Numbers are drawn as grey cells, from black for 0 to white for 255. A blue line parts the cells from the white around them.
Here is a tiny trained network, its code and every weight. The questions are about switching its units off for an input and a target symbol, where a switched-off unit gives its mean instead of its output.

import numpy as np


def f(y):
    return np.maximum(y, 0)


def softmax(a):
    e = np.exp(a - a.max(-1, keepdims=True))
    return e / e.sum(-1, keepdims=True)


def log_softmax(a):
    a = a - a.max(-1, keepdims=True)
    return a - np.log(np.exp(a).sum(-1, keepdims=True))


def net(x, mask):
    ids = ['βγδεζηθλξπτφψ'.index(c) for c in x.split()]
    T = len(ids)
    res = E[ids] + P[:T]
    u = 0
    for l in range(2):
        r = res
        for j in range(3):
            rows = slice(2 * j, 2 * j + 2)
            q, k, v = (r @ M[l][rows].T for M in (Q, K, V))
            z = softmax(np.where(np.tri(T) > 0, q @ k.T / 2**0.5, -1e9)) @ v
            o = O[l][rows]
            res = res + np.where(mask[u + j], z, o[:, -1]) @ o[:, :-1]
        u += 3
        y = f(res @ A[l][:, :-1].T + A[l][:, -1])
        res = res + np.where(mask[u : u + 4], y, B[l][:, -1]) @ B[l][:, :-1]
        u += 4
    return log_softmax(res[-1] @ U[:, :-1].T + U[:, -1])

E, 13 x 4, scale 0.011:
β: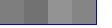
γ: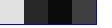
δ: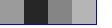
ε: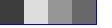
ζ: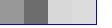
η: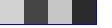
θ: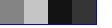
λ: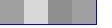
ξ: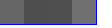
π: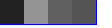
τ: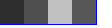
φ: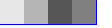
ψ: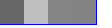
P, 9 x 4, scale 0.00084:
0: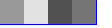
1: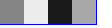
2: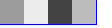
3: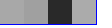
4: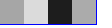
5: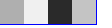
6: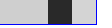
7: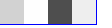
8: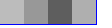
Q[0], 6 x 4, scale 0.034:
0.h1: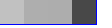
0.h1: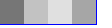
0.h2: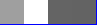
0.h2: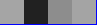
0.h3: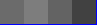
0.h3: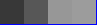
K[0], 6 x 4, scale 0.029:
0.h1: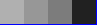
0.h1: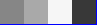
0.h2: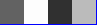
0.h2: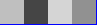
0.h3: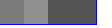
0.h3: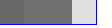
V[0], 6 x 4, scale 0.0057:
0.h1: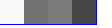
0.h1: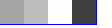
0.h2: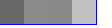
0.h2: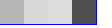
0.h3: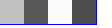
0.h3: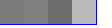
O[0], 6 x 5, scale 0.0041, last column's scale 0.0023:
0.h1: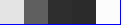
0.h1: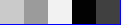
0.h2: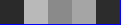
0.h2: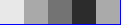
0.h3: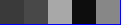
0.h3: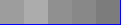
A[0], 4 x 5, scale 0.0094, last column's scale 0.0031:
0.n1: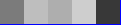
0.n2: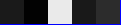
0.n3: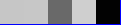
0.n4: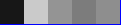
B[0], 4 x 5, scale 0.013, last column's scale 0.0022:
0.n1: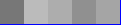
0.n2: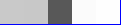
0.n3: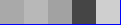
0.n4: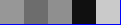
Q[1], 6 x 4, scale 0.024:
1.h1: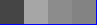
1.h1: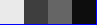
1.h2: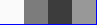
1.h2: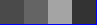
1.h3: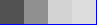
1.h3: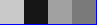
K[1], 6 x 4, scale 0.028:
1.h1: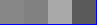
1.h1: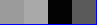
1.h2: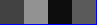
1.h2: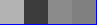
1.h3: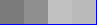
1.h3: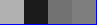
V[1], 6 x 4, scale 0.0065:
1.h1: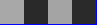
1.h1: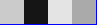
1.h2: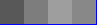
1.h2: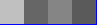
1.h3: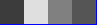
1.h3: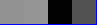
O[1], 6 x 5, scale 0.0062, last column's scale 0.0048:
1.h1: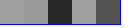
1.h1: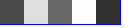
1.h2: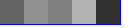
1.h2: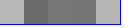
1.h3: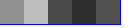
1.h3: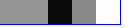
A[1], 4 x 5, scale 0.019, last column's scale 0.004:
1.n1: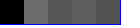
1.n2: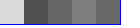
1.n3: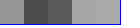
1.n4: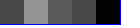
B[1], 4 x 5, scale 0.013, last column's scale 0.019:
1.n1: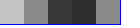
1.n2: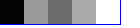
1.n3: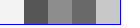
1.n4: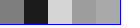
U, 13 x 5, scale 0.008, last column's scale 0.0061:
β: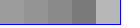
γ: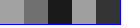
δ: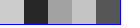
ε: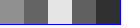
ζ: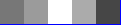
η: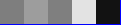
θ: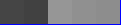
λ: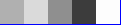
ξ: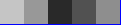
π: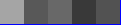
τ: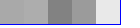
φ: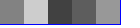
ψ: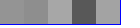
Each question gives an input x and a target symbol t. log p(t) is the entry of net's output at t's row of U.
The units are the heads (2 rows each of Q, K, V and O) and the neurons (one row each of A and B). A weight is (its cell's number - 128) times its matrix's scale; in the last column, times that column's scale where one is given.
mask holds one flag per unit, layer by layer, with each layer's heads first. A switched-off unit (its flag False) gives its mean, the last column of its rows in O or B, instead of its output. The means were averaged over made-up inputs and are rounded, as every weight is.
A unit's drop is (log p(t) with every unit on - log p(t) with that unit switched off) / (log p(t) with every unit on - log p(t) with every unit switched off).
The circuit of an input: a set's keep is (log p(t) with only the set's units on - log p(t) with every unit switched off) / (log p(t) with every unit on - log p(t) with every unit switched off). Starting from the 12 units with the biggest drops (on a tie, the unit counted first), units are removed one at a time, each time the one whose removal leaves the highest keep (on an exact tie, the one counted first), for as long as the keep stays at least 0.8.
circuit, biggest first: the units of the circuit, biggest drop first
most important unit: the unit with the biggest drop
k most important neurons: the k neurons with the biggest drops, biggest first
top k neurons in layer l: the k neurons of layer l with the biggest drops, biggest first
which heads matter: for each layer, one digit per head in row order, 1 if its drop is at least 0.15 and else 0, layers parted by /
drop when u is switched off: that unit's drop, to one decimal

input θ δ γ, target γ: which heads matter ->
100 / 001
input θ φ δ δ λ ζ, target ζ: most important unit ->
1.h3
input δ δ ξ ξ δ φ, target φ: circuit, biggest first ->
[0.n3; 1.n4; 1.n3; 1.n2]
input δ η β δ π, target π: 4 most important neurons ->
[1.n1; 1.n4; 0.n2; 0.n4]
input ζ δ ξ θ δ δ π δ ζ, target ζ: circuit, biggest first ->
[1.h3; 0.n1; 0.h1]
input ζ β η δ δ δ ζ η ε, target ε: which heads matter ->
001 / 001
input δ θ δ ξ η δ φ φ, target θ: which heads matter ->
001 / 100
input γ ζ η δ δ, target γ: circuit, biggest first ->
[1.n4; 1.h1; 1.h3]
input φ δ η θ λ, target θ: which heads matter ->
001 / 101
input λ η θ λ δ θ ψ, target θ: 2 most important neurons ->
[1.n3; 0.n2]
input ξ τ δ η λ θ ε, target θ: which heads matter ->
100 / 111
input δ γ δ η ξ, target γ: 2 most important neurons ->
[1.n4; 1.n2]
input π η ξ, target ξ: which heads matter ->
100 / 100
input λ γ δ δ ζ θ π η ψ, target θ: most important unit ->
1.h1
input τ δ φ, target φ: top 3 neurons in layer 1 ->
[1.n4; 1.n2; 1.n3]
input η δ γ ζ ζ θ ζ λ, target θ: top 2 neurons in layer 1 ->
[1.n2; 1.n3]
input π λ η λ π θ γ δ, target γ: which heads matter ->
110 / 101
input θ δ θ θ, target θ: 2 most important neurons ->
[1.n4; 1.n2]
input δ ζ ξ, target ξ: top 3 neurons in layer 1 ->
[1.n1; 1.n2; 1.n4]
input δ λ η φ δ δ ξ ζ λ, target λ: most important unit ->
1.n2
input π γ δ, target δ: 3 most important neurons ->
[1.n2; 1.n3; 0.n4]
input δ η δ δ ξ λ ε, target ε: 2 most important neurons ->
[1.n4; 1.n2]
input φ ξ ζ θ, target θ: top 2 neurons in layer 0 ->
[0.n2; 0.n3]
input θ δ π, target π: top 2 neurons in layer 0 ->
[0.n4; 0.n2]
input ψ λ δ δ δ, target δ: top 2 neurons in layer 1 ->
[1.n2; 1.n3]
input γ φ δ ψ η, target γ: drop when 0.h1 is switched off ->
0.2
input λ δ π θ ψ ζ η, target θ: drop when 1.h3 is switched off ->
0.1
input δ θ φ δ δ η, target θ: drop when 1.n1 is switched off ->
0.0
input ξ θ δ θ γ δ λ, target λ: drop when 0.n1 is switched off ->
0.3
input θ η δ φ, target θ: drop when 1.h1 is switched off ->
0.5
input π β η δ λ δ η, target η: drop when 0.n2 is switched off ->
0.8
